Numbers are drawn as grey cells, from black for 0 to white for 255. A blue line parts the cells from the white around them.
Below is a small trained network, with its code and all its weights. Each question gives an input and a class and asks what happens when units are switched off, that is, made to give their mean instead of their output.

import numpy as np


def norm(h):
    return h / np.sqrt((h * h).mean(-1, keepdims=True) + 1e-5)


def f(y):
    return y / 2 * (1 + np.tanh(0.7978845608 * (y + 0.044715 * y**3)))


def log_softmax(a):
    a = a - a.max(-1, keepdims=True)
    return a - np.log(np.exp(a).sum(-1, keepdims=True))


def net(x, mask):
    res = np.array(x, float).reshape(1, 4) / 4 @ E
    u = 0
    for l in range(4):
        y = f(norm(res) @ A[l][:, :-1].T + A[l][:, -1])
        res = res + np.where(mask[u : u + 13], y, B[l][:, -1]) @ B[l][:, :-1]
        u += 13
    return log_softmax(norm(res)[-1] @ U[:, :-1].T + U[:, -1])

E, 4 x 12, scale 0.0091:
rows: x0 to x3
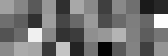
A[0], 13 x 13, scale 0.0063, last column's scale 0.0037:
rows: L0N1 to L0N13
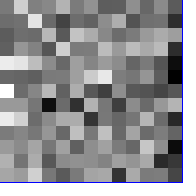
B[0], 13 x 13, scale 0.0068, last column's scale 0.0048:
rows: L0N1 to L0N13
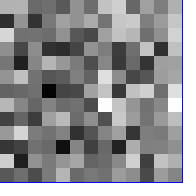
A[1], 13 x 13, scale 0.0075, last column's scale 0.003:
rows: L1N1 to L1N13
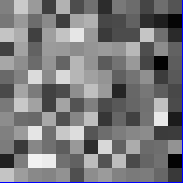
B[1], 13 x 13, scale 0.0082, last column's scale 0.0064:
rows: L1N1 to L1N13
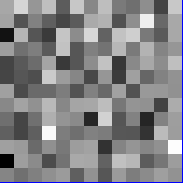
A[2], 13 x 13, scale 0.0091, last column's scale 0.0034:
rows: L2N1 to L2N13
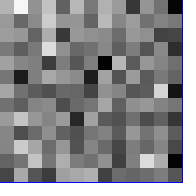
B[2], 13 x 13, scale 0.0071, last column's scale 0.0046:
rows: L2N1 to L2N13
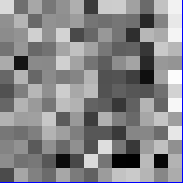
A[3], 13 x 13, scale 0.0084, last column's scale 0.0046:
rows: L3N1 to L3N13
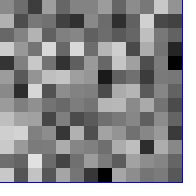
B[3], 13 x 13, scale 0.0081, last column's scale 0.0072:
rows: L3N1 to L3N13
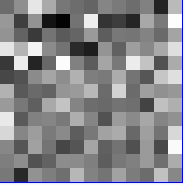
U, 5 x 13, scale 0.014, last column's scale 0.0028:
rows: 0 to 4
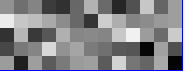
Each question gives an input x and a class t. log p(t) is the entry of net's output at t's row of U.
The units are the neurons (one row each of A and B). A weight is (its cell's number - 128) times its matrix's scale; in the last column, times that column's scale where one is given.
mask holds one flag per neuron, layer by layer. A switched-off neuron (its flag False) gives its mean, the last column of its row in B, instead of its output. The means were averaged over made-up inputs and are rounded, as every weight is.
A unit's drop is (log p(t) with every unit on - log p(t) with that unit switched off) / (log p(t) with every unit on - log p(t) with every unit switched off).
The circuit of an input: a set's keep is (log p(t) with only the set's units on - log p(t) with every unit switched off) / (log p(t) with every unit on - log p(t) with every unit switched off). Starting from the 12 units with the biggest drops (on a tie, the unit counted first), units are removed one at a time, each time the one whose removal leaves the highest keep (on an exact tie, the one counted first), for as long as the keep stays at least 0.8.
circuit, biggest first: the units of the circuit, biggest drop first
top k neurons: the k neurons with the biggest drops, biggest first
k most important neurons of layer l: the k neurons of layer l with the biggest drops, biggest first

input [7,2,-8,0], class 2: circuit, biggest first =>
L1N3
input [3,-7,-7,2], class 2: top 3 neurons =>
L1N3, L0N9, L2N13
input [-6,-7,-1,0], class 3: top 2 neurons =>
L1N10, L0N7
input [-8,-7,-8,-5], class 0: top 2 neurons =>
L0N4, L2N12
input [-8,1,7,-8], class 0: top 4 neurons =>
L0N8, L0N4, L1N1, L2N12
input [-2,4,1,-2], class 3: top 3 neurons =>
L0N8, L0N7, L0N1
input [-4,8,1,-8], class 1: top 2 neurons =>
L0N3, L0N6
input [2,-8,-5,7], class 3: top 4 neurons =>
L1N10, L1N6, L0N10, L0N5
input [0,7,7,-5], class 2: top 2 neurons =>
L1N12, L3N5
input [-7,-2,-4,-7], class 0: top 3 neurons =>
L0N4, L2N12, L0N8
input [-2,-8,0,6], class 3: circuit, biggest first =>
L1N10, L1N6
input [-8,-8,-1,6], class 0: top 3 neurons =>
L2N12, L0N4, L0N11
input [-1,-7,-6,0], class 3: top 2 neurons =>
L1N10, L1N6
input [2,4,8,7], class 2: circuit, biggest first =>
L3N5
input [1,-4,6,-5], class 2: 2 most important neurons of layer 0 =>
L0N8, L0N2
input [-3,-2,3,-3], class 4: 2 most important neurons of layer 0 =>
L0N8, L0N11
